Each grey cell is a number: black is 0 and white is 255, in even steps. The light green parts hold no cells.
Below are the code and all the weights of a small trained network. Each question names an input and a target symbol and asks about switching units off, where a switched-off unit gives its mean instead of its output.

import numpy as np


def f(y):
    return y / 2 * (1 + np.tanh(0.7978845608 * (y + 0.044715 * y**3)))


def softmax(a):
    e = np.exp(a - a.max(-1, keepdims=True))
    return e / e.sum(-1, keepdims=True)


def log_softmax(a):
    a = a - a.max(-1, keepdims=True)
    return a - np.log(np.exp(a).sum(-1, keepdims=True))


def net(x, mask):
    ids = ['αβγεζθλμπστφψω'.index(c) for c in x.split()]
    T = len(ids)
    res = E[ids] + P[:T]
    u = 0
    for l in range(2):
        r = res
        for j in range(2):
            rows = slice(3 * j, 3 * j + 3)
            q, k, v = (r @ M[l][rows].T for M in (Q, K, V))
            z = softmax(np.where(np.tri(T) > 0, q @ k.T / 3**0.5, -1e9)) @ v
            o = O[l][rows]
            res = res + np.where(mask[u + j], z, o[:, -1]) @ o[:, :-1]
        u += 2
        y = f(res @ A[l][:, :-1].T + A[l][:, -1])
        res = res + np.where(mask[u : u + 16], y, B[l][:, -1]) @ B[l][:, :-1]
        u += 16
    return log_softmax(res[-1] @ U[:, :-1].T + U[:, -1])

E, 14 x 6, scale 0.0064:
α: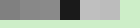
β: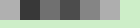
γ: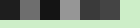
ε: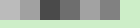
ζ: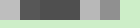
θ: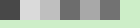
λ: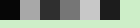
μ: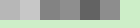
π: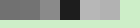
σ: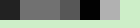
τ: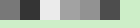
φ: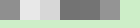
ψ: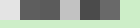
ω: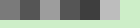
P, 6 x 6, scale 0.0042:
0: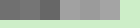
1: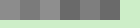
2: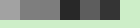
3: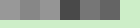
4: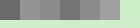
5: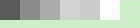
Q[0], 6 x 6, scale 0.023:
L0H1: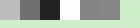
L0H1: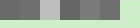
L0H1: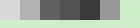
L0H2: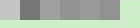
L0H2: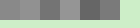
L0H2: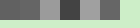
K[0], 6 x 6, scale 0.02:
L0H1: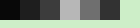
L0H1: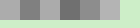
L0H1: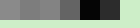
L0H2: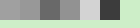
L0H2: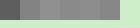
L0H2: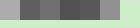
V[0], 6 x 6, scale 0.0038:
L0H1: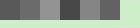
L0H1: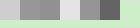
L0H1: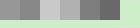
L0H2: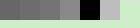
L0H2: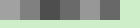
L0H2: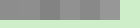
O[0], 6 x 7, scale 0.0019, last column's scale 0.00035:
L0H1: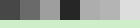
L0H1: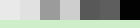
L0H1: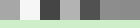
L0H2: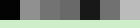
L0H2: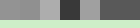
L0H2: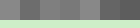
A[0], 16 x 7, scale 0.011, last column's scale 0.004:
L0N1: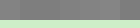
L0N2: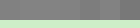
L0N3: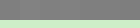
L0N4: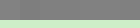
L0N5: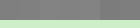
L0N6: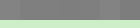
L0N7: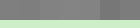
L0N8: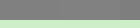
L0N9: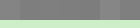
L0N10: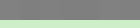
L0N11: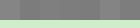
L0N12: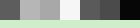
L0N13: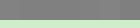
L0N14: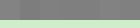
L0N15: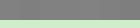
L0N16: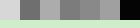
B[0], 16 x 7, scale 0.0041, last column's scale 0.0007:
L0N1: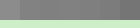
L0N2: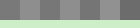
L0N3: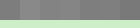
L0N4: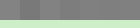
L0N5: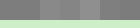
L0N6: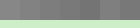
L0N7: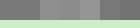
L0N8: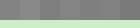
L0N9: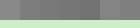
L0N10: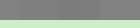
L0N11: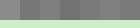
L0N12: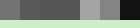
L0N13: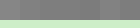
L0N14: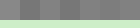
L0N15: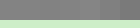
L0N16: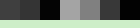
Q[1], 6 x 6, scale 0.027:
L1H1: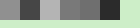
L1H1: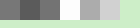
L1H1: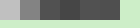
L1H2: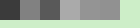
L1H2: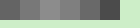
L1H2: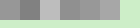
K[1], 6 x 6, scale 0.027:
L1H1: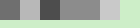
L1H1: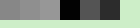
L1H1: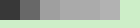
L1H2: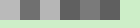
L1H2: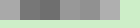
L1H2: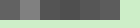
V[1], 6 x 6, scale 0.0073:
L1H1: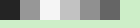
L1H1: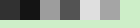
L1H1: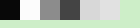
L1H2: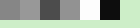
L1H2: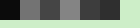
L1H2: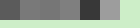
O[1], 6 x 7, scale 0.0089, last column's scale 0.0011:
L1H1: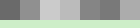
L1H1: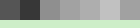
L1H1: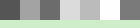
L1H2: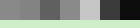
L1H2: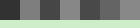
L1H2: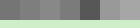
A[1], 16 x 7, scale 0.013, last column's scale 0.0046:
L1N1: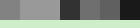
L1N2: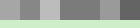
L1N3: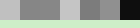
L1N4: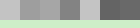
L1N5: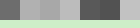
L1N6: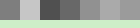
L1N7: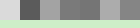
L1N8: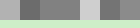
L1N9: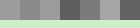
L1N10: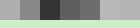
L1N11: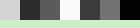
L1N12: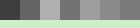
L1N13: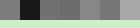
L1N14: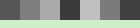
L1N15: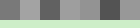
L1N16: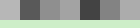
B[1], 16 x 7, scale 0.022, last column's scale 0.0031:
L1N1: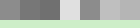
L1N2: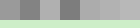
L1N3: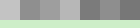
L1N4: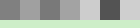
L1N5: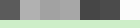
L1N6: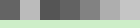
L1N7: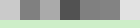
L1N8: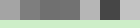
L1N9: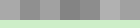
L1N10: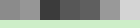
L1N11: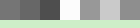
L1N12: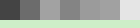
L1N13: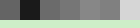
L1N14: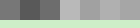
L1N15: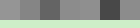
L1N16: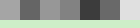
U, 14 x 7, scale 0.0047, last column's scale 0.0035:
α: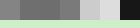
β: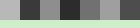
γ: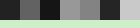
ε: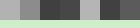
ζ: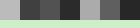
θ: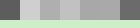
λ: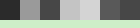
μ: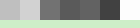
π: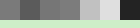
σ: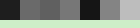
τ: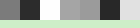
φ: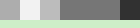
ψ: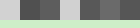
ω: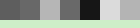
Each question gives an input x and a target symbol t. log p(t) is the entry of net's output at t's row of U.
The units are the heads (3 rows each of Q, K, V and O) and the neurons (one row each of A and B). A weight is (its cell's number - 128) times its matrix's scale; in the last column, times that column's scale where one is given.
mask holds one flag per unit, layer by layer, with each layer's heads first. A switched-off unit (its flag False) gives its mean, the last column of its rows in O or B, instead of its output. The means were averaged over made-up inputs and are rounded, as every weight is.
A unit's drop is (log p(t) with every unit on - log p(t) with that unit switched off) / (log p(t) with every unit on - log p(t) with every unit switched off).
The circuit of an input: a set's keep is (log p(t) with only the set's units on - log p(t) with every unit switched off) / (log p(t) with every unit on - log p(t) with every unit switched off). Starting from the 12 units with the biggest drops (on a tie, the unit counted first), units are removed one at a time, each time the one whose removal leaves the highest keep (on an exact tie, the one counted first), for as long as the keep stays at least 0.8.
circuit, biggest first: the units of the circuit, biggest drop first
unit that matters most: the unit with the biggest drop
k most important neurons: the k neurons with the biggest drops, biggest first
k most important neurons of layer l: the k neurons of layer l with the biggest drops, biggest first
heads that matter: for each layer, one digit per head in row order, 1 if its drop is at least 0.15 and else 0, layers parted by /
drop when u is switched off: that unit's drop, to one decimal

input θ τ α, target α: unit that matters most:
L1N5
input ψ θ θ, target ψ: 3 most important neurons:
L1N1, L1N12, L1N6
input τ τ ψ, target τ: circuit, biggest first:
L1H1, L1N10
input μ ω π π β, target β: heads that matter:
00 / 01
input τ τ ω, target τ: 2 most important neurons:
L1N10, L1N6
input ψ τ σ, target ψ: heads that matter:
00 / 10
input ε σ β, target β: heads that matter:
00 / 00
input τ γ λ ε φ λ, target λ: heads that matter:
00 / 01
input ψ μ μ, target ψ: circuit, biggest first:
L1N1, L1H1
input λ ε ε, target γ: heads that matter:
00 / 01
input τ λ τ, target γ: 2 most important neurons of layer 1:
L1N7, L1N2
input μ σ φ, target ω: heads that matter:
00 / 01
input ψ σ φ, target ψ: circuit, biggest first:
L1H1, L1N1
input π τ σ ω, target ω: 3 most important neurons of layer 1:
L1N8, L1N4, L1N12
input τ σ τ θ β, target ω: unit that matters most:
L1H2
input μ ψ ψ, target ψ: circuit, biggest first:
L1N11, L1N16
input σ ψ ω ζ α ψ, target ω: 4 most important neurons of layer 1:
L1N4, L1N8, L1N16, L1N15
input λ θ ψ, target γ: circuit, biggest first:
L1H2, L1N7
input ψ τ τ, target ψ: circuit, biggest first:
L1H1, L1N1
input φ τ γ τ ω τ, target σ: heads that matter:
00 / 01
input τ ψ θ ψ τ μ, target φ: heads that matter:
00 / 10
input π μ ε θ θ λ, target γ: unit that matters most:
L1N7
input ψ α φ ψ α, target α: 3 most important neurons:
L1N1, L1N5, L1N14
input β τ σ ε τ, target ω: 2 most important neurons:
L1N4, L1N8
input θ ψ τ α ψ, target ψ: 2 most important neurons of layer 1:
L1N11, L1N3
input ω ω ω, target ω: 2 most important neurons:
L1N8, L1N4
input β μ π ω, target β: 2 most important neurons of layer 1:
L1N7, L1N5
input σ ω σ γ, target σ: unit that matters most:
L1H2
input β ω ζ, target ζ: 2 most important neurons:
L1N13, L1N8
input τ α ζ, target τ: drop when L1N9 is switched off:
0.0
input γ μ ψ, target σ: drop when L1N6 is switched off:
-0.1
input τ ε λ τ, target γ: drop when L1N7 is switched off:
0.2
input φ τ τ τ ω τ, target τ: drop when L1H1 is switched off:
0.2
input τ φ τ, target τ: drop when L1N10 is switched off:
0.2
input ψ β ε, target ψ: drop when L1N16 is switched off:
0.1
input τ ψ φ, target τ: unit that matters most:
L1H1
